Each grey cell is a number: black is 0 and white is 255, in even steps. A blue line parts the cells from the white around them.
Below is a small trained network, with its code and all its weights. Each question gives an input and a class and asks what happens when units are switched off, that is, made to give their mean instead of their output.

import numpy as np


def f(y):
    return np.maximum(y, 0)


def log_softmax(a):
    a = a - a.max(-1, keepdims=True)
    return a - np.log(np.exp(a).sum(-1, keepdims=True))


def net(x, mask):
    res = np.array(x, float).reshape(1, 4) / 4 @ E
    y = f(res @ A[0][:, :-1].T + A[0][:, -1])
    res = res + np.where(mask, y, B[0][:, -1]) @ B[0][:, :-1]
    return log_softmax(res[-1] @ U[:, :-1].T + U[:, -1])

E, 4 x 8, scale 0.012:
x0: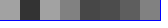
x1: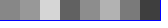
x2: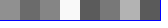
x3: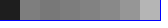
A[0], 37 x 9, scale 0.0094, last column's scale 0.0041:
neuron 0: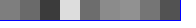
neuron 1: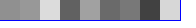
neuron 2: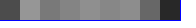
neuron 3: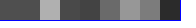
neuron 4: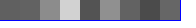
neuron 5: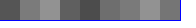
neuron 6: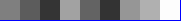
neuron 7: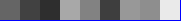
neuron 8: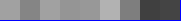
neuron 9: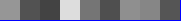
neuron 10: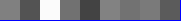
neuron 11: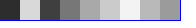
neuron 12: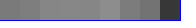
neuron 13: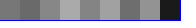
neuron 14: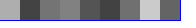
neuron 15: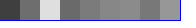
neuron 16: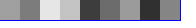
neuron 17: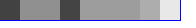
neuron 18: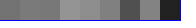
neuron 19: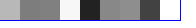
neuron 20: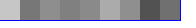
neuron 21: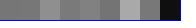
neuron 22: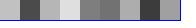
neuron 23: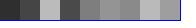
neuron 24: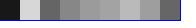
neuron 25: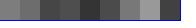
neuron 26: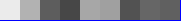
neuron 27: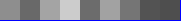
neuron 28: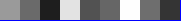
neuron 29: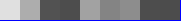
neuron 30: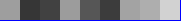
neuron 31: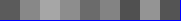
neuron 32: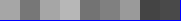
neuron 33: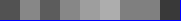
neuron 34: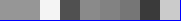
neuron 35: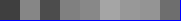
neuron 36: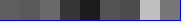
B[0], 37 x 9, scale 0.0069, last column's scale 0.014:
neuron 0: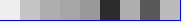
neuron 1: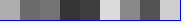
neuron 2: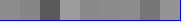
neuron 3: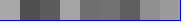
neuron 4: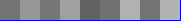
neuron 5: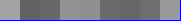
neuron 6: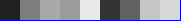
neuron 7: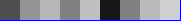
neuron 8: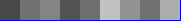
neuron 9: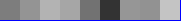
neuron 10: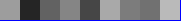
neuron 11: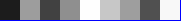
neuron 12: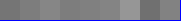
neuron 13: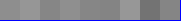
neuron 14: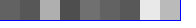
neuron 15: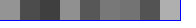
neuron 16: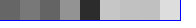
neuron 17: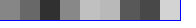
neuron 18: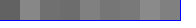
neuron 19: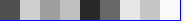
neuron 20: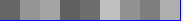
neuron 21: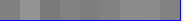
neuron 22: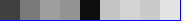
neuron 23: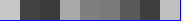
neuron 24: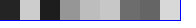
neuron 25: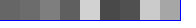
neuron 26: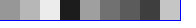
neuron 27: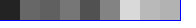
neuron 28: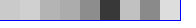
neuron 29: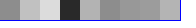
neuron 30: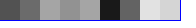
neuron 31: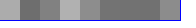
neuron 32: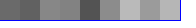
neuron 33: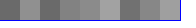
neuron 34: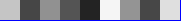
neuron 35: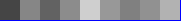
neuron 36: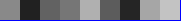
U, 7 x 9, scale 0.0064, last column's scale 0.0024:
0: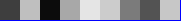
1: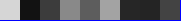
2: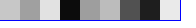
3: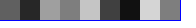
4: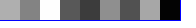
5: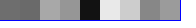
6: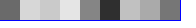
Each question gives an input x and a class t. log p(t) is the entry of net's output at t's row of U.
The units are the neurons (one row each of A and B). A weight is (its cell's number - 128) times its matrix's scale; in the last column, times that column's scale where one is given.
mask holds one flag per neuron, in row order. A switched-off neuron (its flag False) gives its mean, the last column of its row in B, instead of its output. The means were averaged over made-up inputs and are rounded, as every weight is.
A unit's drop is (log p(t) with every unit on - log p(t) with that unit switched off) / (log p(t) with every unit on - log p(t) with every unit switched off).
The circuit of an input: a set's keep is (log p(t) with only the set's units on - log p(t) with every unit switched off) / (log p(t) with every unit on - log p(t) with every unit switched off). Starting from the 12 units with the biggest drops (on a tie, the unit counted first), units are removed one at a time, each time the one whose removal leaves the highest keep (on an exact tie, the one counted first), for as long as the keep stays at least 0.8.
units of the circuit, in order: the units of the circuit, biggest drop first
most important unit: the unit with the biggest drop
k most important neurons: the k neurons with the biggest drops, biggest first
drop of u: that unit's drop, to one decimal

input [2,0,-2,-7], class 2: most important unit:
neuron 26
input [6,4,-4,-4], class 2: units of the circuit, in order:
neuron 26; neuron 19
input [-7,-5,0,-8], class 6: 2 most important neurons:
neuron 34; neuron 1
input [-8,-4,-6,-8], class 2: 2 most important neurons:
neuron 26; neuron 29
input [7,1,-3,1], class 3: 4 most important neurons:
neuron 14; neuron 36; neuron 25; neuron 17
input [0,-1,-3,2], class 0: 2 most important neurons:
neuron 30; neuron 14
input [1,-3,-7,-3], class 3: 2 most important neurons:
neuron 36; neuron 34
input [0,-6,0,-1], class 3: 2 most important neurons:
neuron 19; neuron 22
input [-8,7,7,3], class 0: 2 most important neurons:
neuron 11; neuron 24
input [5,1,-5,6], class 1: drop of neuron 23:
0.2
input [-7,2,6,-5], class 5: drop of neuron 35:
0.0
